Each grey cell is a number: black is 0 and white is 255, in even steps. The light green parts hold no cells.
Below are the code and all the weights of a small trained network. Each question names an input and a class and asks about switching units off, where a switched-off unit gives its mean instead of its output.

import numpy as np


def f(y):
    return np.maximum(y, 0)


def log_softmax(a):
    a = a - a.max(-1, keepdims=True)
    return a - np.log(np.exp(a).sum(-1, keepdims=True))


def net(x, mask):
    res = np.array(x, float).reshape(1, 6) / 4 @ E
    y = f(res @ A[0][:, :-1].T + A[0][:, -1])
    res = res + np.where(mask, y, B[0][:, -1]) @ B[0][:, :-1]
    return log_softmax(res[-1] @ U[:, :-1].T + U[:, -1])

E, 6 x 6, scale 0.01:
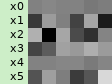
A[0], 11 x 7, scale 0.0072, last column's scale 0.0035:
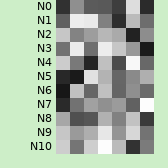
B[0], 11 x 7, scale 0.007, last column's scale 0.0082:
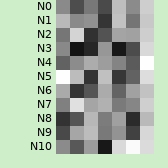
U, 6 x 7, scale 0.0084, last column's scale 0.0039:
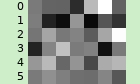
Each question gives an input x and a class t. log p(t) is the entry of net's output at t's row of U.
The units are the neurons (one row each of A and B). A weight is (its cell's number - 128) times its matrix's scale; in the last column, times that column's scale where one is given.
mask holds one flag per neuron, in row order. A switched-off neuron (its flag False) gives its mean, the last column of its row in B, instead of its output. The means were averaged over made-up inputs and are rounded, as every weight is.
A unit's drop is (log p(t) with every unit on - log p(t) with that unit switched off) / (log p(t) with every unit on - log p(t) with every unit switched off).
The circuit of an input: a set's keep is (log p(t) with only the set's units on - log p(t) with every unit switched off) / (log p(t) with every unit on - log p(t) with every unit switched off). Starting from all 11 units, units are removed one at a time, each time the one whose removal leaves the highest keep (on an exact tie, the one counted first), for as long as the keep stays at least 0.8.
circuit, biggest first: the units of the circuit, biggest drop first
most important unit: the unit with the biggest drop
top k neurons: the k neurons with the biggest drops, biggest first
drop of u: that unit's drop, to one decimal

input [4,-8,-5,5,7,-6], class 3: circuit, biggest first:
[N9]
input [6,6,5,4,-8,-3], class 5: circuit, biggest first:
[N3 N5 N8]
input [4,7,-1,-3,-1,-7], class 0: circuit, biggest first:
[N10 N2]
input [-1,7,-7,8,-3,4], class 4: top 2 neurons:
[N7 N6]
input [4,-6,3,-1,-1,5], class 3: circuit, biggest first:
[N4 N8 N10 N9]
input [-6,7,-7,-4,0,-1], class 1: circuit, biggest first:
[N3 N6]
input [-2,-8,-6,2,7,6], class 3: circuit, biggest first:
[N9 N4 N8]
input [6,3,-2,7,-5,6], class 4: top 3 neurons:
[N10 N7 N5]
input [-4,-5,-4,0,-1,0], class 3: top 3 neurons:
[N9 N5 N4]
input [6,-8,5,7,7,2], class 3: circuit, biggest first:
[N8 N9]
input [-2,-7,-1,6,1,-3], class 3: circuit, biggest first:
[N9 N8]
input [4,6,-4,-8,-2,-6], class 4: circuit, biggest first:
[N2 N8]
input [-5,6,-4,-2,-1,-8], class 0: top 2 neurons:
[N10 N2]
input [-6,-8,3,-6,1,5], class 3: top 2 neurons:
[N4 N8]
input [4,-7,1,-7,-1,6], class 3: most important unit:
N4
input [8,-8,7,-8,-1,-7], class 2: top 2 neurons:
[N10 N2]
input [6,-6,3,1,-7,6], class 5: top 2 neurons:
[N10 N4]
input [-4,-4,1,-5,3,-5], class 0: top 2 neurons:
[N10 N5]
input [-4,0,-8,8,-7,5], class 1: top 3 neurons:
[N3 N6 N10]
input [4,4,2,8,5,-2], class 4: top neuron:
[N5]
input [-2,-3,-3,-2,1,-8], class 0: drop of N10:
1.0
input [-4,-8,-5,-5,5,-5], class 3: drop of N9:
0.6
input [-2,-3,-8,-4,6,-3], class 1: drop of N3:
1.3
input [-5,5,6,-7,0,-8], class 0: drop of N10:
0.3
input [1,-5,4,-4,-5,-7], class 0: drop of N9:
0.0
